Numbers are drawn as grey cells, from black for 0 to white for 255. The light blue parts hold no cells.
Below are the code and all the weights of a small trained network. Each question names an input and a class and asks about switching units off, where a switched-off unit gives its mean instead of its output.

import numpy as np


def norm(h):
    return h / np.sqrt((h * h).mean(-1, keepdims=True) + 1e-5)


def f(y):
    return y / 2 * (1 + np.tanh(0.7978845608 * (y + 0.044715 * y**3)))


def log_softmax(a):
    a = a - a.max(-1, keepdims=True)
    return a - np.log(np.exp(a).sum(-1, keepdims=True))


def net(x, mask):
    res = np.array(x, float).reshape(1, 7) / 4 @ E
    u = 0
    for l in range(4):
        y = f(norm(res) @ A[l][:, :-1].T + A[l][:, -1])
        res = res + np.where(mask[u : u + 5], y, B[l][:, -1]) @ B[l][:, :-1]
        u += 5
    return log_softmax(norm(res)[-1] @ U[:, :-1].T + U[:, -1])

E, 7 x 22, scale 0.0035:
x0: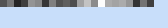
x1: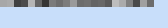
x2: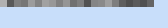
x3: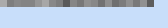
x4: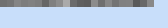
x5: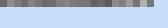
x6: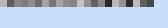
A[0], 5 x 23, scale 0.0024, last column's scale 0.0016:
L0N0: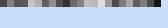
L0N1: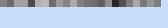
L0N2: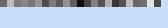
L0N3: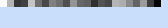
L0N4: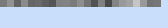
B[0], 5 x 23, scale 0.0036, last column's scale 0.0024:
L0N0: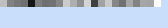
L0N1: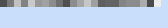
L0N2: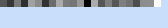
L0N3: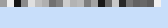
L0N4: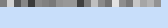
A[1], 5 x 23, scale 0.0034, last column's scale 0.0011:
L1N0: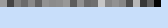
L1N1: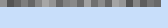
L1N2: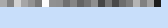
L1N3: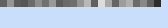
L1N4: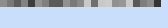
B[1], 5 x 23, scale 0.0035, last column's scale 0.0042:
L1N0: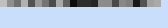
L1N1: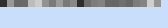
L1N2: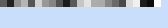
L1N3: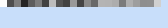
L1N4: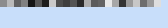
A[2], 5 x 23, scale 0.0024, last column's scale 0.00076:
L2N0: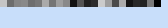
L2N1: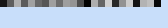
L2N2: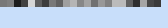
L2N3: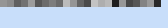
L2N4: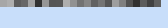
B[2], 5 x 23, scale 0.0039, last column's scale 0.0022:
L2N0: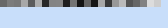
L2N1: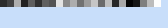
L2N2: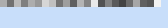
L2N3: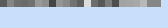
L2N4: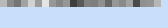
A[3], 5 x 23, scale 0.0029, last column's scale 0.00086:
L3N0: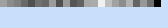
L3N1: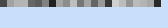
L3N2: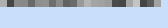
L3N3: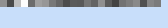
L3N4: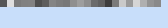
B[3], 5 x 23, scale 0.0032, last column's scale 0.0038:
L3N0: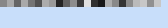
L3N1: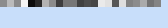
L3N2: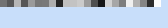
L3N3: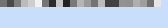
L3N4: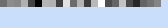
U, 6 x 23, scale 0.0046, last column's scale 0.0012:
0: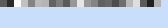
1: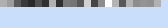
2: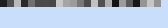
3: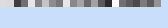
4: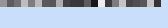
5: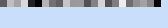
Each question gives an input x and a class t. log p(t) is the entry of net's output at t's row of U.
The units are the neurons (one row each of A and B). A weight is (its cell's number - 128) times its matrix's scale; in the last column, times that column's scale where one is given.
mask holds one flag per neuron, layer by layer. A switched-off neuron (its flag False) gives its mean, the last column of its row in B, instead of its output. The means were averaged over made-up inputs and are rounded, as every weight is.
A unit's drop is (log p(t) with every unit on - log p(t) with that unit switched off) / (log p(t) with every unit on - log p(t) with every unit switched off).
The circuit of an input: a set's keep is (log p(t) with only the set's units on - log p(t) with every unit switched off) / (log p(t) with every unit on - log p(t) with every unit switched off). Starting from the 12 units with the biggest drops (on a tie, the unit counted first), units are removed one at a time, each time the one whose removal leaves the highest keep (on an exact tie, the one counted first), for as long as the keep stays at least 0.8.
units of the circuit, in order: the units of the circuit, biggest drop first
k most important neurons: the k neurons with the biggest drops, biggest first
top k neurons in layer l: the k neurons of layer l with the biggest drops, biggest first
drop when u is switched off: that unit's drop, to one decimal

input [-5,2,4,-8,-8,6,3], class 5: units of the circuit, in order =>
(L3N1, L2N2, L3N4)
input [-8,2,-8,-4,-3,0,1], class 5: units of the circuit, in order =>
(L3N4)
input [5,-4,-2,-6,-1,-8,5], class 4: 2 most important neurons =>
(L1N0, L2N0)
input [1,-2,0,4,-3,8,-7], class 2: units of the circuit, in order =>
(L0N2, L2N1)
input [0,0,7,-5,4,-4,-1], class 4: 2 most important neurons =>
(L2N0, L1N0)
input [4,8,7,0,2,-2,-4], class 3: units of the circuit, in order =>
(L0N3, L2N2)
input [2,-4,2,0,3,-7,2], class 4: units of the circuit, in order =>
(L1N0, L2N0)
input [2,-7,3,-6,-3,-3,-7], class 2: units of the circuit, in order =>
(L2N1, L1N2)
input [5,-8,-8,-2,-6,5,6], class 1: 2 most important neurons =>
(L1N3, L1N4)
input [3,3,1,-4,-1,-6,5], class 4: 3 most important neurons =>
(L1N0, L2N0, L0N1)
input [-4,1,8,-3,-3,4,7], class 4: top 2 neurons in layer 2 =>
(L2N0, L2N2)
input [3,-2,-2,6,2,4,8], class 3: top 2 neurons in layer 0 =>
(L0N3, L0N4)
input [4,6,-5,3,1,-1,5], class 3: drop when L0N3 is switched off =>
0.2
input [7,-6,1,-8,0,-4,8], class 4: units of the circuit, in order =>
(L1N0)
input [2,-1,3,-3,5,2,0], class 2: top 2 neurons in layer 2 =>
(L2N1, L2N3)
